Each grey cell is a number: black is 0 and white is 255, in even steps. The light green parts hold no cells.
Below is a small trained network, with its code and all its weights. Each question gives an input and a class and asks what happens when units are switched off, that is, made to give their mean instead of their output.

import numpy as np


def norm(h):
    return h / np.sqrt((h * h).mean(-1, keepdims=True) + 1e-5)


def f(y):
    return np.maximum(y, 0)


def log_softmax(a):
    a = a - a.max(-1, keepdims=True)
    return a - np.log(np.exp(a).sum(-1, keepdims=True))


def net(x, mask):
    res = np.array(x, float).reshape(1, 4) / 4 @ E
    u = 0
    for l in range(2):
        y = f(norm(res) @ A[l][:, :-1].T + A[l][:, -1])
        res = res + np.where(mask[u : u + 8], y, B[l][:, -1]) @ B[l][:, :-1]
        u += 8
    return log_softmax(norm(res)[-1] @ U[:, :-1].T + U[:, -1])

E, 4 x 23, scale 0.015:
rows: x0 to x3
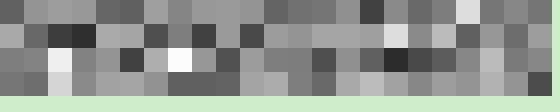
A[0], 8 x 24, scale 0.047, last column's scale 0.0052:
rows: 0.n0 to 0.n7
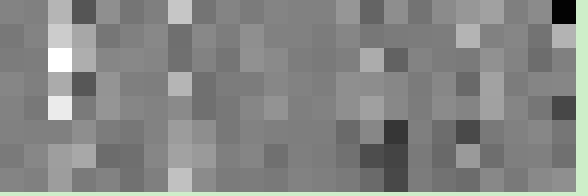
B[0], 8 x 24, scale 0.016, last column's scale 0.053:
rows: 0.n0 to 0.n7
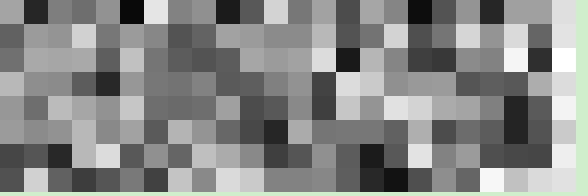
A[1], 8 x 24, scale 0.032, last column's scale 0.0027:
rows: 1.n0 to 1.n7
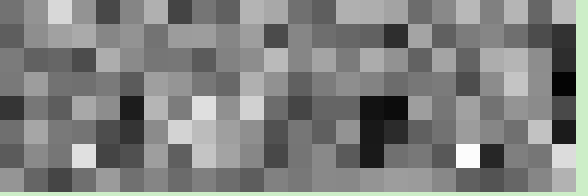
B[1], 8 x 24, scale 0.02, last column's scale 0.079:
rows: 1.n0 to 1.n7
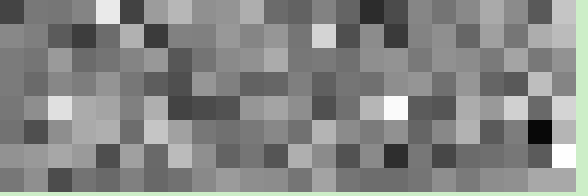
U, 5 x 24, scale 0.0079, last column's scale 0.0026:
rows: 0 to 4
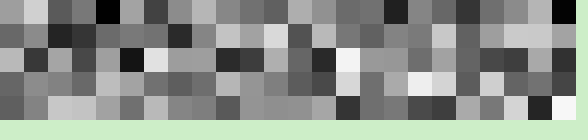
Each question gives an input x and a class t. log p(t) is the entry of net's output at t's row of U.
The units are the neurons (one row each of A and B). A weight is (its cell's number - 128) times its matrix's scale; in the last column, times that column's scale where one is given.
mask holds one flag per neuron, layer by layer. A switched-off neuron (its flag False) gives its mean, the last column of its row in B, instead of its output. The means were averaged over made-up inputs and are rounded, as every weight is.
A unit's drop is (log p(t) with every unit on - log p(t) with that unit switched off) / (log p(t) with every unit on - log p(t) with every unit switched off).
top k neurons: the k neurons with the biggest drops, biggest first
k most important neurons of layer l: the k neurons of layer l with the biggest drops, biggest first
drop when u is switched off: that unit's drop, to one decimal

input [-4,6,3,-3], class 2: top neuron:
[1.n6]
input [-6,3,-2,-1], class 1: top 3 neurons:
[0.n6 0.n7 1.n6]
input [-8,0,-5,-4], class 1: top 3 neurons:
[0.n1 0.n6 0.n7]
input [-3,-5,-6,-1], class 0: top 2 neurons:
[0.n7 0.n6]
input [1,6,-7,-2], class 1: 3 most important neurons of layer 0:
[0.n6 0.n1 0.n7]
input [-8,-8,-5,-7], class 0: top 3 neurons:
[0.n5 0.n7 1.n1]
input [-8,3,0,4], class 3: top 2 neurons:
[0.n0 1.n6]
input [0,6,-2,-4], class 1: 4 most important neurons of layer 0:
[0.n6 0.n1 0.n7 0.n2]
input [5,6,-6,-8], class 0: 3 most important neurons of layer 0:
[0.n7 0.n6 0.n2]
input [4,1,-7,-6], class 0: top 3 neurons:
[0.n7 0.n6 0.n2]
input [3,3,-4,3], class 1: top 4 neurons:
[0.n6 0.n1 0.n7 0.n4]
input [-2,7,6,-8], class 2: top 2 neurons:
[0.n6 0.n3]
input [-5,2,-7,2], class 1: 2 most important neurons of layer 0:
[0.n6 0.n1]
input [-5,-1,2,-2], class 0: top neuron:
[0.n5]
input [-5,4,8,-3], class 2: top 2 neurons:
[0.n3 0.n0]
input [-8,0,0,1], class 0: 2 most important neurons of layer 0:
[0.n0 0.n1]
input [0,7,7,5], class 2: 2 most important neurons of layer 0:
[0.n3 0.n0]
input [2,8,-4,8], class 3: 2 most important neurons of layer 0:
[0.n2 0.n0]
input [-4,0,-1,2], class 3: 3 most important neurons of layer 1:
[1.n6 1.n4 1.n5]
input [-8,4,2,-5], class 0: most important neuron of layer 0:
[0.n0]
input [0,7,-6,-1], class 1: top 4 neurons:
[0.n6 0.n1 0.n7 0.n2]
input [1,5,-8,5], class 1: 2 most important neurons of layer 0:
[0.n6 0.n1]
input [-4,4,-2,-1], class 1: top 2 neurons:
[0.n6 0.n7]
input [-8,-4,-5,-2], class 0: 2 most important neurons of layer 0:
[0.n7 0.n6]
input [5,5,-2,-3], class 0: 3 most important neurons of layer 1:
[1.n4 1.n5 1.n0]
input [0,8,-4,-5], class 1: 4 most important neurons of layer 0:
[0.n6 0.n1 0.n7 0.n2]
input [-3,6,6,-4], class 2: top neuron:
[0.n3]
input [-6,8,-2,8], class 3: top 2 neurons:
[0.n0 1.n6]
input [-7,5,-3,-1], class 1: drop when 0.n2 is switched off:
0.4
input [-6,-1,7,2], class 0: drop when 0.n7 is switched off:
0.5
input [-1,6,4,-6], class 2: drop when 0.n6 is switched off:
0.3
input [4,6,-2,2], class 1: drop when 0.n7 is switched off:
0.7
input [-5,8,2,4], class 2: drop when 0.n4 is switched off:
0.0
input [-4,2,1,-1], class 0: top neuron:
[1.n4]
